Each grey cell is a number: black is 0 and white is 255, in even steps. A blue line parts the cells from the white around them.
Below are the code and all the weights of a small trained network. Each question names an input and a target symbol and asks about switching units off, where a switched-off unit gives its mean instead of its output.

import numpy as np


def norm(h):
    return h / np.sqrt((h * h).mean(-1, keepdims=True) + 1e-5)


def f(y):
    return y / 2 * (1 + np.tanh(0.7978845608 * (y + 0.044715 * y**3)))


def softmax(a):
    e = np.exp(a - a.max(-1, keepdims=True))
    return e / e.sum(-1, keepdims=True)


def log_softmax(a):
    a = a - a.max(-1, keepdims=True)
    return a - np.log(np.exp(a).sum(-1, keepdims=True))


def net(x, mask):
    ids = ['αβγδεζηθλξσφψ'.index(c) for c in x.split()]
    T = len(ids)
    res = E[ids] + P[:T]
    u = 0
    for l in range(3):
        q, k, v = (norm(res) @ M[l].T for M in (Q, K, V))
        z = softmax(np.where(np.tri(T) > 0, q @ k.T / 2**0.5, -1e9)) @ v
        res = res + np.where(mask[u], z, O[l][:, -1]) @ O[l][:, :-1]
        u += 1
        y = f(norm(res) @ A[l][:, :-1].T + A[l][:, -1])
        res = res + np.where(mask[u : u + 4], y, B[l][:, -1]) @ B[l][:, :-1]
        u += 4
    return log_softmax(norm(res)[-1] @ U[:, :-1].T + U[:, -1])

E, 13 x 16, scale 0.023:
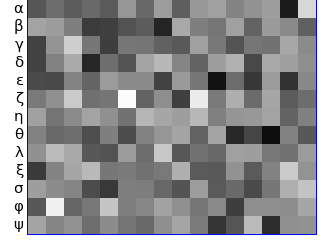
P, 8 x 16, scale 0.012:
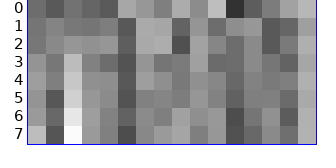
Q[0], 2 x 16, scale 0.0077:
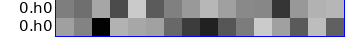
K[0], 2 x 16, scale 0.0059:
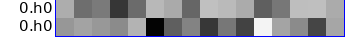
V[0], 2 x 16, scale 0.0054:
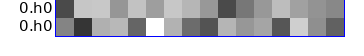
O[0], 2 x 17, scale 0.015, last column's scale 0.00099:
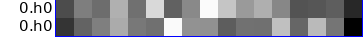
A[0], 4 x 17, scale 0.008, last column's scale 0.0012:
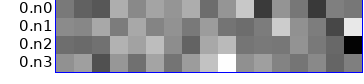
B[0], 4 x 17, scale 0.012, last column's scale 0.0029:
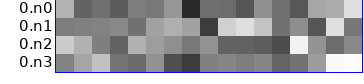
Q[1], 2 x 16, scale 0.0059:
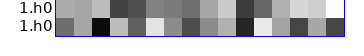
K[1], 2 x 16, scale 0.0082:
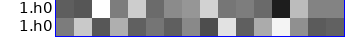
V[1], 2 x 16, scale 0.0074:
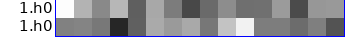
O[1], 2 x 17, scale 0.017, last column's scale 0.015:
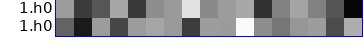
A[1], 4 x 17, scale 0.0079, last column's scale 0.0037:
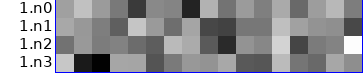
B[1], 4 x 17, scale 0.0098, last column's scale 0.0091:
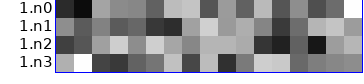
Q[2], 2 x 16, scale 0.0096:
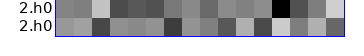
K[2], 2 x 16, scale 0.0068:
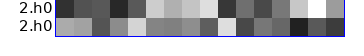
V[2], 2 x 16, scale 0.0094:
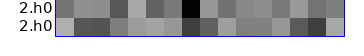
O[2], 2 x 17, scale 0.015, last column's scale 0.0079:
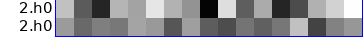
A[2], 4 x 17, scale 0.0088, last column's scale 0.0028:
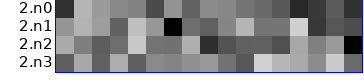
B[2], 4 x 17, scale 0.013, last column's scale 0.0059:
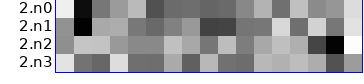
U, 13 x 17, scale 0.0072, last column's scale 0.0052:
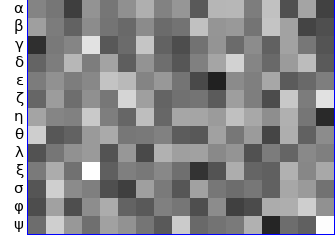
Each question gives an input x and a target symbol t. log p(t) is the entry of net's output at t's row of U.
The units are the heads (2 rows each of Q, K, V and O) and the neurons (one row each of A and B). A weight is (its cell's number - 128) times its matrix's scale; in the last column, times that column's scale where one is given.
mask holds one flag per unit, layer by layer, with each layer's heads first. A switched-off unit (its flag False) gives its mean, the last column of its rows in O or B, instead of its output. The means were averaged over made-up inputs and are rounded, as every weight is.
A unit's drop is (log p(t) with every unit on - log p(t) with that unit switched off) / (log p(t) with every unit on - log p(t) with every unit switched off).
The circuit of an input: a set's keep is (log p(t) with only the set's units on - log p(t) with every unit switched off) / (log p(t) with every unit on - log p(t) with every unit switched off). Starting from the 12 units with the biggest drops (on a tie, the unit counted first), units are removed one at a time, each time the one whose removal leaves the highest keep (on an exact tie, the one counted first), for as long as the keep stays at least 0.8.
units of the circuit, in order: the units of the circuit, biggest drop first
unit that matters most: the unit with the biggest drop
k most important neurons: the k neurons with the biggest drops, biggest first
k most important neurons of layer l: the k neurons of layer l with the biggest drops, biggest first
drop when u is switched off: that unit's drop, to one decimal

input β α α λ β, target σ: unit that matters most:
0.h0
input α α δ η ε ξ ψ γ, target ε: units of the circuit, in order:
1.h0, 2.h0, 0.n0
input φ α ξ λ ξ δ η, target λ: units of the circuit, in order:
0.h0, 1.h0
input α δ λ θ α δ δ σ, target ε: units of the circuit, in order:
1.h0, 2.h0, 2.n2, 0.h0
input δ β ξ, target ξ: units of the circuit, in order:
1.h0, 0.h0
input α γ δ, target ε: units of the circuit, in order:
1.h0, 2.h0, 0.h0, 2.n2
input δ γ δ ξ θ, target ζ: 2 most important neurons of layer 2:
2.n0, 2.n1
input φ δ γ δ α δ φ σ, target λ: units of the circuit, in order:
0.h0, 1.h0, 0.n3
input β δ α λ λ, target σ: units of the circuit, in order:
0.h0, 1.h0, 2.h0, 2.n0
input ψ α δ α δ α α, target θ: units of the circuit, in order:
2.n1, 0.h0, 1.h0
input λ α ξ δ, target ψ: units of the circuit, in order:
2.h0, 1.h0
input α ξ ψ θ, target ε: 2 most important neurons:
2.n2, 1.n3
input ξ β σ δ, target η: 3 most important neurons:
2.n0, 0.n2, 2.n3
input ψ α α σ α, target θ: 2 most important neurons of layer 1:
1.n0, 1.n3
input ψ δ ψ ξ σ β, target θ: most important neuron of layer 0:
0.n3
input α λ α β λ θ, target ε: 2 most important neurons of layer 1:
1.n3, 1.n2
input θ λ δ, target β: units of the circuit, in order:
0.h0, 1.h0, 2.n2
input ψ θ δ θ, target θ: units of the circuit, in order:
1.h0, 2.n1, 0.h0, 1.n0
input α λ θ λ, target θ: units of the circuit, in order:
2.n1, 1.h0, 0.h0
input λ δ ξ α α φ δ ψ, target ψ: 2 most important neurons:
0.n3, 1.n2
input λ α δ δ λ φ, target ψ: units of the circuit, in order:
1.h0, 2.h0
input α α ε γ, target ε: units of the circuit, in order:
2.h0, 1.h0, 0.n0
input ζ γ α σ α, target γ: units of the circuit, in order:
0.h0
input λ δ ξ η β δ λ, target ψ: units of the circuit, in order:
1.h0, 2.h0
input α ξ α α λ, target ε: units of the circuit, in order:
1.h0, 2.h0, 0.n0
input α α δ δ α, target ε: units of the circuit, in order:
1.h0, 2.h0, 0.h0, 2.n2
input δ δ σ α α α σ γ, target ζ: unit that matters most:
2.h0
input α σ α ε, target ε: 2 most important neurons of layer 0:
0.n0, 0.n3
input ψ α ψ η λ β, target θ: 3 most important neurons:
2.n1, 1.n3, 1.n0
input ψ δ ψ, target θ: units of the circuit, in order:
1.h0, 0.h0, 2.n1
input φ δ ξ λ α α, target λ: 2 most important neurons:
0.n3, 2.n0
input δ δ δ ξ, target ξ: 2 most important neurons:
0.n2, 2.n3
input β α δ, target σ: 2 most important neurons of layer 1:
1.n0, 1.n1
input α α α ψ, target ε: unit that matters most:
2.h0
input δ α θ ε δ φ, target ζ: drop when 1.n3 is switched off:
0.0
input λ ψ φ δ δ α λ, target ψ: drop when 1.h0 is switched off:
1.1
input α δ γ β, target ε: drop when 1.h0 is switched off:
0.9
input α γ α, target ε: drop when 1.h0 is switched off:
0.3
